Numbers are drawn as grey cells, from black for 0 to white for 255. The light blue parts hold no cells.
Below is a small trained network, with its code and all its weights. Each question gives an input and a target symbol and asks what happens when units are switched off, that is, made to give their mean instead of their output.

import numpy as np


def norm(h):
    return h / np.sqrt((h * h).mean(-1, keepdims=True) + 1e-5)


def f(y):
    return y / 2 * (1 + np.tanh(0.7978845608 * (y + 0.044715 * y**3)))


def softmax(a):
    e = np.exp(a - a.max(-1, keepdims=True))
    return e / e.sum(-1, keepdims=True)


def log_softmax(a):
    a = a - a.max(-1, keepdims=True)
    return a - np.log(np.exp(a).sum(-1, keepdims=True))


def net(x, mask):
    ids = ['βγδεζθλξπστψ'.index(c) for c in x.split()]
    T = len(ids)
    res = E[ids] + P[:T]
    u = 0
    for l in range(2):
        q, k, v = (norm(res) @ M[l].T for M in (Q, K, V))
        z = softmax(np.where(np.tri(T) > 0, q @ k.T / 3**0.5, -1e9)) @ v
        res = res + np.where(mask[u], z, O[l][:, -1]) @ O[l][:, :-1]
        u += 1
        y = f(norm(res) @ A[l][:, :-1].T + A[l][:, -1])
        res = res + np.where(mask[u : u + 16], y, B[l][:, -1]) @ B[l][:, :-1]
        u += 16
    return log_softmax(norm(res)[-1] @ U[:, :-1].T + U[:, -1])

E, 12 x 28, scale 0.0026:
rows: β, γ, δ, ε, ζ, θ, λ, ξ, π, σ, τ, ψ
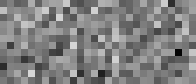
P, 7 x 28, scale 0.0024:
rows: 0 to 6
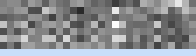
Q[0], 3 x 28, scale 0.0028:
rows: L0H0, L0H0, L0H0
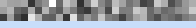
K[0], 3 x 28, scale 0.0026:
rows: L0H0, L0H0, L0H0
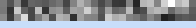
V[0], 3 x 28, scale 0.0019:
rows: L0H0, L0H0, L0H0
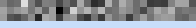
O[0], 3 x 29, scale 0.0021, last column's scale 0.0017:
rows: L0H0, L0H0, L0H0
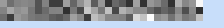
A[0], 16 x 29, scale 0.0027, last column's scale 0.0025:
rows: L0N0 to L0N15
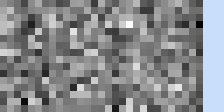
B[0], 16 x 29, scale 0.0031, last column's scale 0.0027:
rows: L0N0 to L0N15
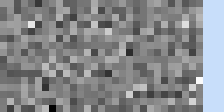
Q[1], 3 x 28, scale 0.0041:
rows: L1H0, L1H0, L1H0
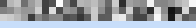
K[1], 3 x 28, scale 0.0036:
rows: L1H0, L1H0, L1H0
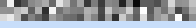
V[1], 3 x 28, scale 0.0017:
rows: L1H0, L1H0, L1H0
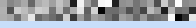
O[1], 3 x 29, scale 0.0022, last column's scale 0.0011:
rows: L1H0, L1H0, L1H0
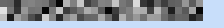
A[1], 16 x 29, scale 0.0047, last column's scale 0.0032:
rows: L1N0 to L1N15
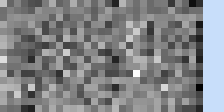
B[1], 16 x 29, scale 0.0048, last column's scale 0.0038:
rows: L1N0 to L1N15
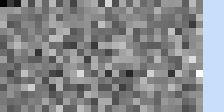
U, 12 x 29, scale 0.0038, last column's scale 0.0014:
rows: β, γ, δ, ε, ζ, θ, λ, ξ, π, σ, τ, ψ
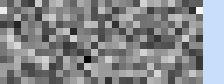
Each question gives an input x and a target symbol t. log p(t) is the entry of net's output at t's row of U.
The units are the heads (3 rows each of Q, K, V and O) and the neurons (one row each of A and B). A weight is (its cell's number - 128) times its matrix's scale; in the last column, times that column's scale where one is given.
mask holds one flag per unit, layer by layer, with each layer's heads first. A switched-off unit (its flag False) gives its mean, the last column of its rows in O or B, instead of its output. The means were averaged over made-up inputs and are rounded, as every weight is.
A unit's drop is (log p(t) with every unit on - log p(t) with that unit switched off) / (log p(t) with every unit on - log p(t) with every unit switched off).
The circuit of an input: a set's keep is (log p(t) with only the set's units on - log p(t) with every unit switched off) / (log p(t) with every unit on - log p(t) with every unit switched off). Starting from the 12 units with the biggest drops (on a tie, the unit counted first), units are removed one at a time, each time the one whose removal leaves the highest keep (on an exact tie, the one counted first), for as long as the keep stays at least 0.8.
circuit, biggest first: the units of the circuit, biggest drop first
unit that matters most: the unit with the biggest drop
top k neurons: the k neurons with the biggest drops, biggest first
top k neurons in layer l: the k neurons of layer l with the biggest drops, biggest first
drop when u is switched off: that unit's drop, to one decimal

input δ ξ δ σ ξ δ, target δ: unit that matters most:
L0H0
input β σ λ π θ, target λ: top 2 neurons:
[L0N0 L0N6]
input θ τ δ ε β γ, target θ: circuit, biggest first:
[L0H0 L1H0 L0N3 L1N11]
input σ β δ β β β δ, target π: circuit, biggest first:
[L0H0 L1N10 L1H0]
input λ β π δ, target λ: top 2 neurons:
[L1N6 L0N7]
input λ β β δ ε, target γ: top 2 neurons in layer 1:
[L1N3 L1N10]
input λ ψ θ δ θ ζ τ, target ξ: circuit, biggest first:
[L1H0 L1N12]
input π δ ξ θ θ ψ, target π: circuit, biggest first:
[L0H0 L1N14]
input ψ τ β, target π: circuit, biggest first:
[L0N5 L1H0]
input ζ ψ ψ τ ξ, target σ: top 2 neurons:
[L1N10 L1N13]
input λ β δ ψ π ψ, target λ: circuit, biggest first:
[L0H0 L1N6 L0N7]
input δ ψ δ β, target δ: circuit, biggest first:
[L0H0 L1N7]
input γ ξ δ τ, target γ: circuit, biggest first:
[L1N3 L1H0 L1N14]
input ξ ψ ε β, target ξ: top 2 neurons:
[L0N3 L1N12]
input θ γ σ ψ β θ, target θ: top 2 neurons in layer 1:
[L1N11 L1N10]
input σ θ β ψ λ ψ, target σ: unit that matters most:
L0N2
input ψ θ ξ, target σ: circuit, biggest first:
[L1H0 L1N13]
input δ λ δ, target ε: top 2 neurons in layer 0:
[L0N12 L0N1]
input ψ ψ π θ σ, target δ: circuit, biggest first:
[L0N10 L1N7]
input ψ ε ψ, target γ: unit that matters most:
L1H0
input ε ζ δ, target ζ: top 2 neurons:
[L1N10 L0N3]
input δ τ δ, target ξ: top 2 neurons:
[L0N1 L0N12]
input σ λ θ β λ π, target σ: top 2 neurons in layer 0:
[L0N10 L0N3]
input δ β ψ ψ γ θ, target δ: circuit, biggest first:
[L0H0 L1N7 L0N1]
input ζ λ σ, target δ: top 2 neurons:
[L0N10 L1N7]
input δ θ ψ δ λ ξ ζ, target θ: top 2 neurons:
[L1N10 L1N4]
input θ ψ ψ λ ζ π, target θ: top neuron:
[L0N3]
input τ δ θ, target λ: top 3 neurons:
[L0N0 L1N6 L0N6]
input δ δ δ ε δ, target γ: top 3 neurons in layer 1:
[L1N2 L1N10 L1N6]
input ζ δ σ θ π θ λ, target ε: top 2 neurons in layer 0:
[L0N1 L0N2]
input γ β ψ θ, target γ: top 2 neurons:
[L0N3 L1N3]
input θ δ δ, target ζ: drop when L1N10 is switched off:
0.1
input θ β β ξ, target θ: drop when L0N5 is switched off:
0.0
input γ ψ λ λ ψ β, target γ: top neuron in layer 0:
[L0N3]
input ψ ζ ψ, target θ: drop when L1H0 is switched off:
1.1
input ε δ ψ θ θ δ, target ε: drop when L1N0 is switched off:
0.7
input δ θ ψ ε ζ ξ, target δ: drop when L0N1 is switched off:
0.2
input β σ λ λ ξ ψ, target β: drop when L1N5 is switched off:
0.1
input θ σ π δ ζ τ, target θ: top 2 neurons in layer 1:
[L1N11 L1N10]
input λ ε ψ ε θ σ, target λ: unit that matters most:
L0H0
